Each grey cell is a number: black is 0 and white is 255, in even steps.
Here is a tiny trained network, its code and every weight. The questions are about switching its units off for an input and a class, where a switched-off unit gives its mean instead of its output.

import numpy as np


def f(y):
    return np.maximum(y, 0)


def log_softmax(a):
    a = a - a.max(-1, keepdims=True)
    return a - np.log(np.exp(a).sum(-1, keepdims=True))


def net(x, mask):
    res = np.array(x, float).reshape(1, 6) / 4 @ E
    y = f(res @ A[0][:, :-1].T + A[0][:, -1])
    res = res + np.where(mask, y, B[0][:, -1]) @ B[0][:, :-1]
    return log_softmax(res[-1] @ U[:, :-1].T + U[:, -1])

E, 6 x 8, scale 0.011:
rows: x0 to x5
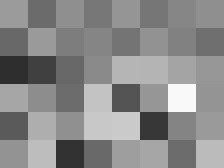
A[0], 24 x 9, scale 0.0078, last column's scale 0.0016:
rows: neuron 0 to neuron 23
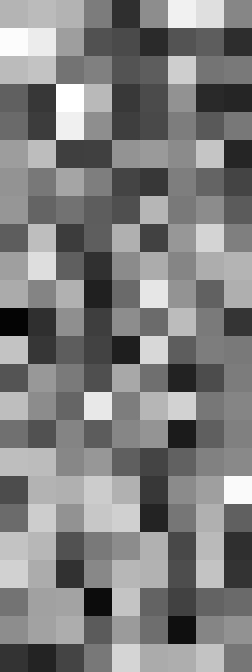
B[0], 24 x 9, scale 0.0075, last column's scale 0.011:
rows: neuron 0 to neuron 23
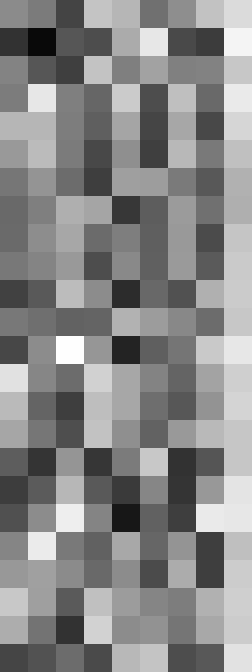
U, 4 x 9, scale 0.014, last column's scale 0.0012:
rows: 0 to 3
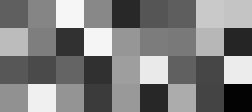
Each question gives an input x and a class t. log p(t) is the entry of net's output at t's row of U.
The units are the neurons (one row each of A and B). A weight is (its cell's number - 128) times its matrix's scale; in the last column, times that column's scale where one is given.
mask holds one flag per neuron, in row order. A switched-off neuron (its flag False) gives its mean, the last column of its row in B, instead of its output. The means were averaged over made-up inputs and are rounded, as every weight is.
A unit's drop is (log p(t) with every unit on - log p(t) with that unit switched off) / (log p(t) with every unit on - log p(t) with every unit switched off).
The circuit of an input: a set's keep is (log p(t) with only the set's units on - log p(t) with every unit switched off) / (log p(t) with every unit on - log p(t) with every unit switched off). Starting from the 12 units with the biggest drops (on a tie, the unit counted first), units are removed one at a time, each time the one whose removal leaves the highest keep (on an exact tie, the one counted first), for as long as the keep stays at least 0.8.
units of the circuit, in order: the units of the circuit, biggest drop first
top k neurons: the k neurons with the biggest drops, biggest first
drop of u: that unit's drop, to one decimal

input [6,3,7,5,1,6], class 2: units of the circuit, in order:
neuron 23
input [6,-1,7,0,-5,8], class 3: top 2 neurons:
neuron 1; neuron 5
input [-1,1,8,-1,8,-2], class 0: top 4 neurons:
neuron 18; neuron 1; neuron 17; neuron 16
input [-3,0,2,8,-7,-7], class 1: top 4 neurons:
neuron 14; neuron 0; neuron 18; neuron 17
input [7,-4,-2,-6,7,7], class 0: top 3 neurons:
neuron 18; neuron 17; neuron 3
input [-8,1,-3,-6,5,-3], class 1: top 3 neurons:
neuron 22; neuron 13; neuron 12
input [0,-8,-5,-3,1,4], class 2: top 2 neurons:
neuron 1; neuron 16
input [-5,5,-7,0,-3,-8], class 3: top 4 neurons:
neuron 3; neuron 4; neuron 23; neuron 17
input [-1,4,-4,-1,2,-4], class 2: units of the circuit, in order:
neuron 1; neuron 12
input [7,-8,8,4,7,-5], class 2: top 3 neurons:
neuron 23; neuron 12; neuron 11
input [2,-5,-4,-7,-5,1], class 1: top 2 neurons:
neuron 22; neuron 21
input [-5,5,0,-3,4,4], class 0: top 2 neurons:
neuron 18; neuron 3
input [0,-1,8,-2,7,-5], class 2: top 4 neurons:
neuron 23; neuron 11; neuron 12; neuron 10
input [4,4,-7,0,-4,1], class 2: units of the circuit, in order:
neuron 1
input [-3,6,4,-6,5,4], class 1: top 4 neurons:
neuron 13; neuron 12; neuron 21; neuron 22
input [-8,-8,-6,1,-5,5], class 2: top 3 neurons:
neuron 1; neuron 18; neuron 16
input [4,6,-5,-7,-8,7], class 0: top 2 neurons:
neuron 12; neuron 10
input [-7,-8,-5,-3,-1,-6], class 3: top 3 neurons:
neuron 3; neuron 4; neuron 23
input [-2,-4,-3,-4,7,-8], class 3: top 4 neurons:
neuron 3; neuron 4; neuron 12; neuron 10
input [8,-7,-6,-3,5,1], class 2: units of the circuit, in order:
neuron 1
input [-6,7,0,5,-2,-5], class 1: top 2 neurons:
neuron 14; neuron 0
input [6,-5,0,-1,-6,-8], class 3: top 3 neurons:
neuron 3; neuron 4; neuron 18
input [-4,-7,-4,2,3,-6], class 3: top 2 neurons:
neuron 3; neuron 4
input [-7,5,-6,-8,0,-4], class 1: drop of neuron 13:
0.1
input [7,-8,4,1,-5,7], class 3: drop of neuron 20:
0.1
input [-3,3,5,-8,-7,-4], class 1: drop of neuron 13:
0.2
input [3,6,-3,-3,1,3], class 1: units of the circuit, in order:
neuron 22
